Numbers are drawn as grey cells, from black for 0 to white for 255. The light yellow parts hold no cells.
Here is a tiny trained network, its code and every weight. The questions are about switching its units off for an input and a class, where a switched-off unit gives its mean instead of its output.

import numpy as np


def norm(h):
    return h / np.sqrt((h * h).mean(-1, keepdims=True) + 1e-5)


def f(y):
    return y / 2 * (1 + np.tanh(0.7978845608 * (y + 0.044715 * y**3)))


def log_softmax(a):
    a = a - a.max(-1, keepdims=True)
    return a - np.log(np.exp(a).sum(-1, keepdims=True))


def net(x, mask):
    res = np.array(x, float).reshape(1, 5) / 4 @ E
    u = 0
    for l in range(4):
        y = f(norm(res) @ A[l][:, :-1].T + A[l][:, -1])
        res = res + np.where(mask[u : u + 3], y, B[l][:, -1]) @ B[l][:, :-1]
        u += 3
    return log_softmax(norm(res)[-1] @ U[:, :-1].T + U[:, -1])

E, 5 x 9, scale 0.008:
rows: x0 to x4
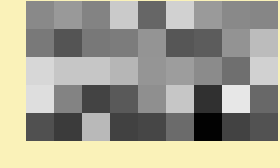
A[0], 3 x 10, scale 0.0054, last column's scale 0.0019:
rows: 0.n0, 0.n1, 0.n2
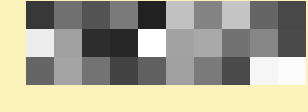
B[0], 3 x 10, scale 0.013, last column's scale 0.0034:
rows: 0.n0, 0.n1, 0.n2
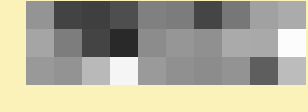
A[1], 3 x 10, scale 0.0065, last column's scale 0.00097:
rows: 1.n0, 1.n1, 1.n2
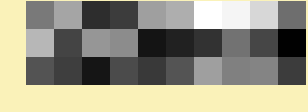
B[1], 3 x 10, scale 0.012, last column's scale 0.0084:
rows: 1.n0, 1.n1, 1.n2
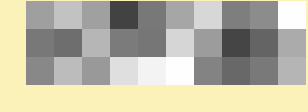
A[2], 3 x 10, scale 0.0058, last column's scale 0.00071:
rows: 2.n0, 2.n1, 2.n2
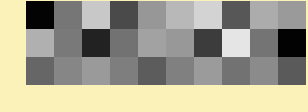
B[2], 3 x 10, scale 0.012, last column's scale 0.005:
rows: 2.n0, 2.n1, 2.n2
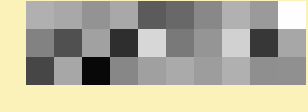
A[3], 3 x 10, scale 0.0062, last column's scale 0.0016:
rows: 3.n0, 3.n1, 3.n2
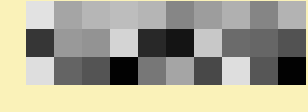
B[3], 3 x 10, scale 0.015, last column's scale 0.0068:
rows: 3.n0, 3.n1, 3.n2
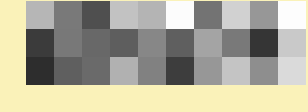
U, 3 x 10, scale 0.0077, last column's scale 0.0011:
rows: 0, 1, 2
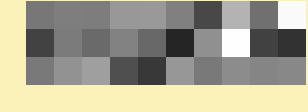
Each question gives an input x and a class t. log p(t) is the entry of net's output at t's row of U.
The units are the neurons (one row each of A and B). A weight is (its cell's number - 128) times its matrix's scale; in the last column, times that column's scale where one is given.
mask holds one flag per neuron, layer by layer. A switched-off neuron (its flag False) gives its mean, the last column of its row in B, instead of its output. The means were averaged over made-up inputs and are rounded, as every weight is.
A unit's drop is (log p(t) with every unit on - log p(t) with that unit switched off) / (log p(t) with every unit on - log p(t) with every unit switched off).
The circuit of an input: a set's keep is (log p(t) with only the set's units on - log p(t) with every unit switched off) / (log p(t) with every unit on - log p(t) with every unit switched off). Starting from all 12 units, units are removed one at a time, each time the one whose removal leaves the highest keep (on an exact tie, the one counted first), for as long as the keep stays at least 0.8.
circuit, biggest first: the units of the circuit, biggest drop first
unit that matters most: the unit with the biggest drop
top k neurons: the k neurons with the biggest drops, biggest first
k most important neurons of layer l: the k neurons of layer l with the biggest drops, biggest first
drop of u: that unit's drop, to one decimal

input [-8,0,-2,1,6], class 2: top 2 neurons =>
[1.n1; 3.n0]
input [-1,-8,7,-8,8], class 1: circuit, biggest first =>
[3.n1; 1.n2; 1.n0]
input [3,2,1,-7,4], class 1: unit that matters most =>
3.n1
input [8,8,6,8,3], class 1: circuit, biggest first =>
[3.n2; 1.n2]
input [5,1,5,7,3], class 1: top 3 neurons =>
[3.n2; 1.n2; 2.n1]
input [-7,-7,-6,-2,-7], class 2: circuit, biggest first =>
[1.n0; 3.n2]
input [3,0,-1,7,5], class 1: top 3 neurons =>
[3.n2; 3.n0; 2.n1]
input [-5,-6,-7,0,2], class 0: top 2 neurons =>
[1.n2; 1.n0]
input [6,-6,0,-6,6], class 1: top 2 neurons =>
[3.n1; 1.n2]
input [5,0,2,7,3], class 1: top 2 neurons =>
[3.n2; 1.n2]
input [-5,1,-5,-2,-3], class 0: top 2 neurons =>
[1.n2; 0.n1]
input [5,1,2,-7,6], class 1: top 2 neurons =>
[3.n1; 1.n2]
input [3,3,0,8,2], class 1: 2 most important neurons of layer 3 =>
[3.n2; 3.n0]
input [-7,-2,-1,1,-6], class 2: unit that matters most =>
1.n0
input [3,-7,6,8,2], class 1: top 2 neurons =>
[3.n2; 1.n2]
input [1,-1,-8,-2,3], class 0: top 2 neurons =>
[1.n2; 1.n0]
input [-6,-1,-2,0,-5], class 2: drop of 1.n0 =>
1.0
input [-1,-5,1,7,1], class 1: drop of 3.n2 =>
0.8
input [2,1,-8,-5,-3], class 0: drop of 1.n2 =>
1.9
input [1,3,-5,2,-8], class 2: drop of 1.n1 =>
-0.1
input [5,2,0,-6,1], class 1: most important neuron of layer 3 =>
[3.n1]
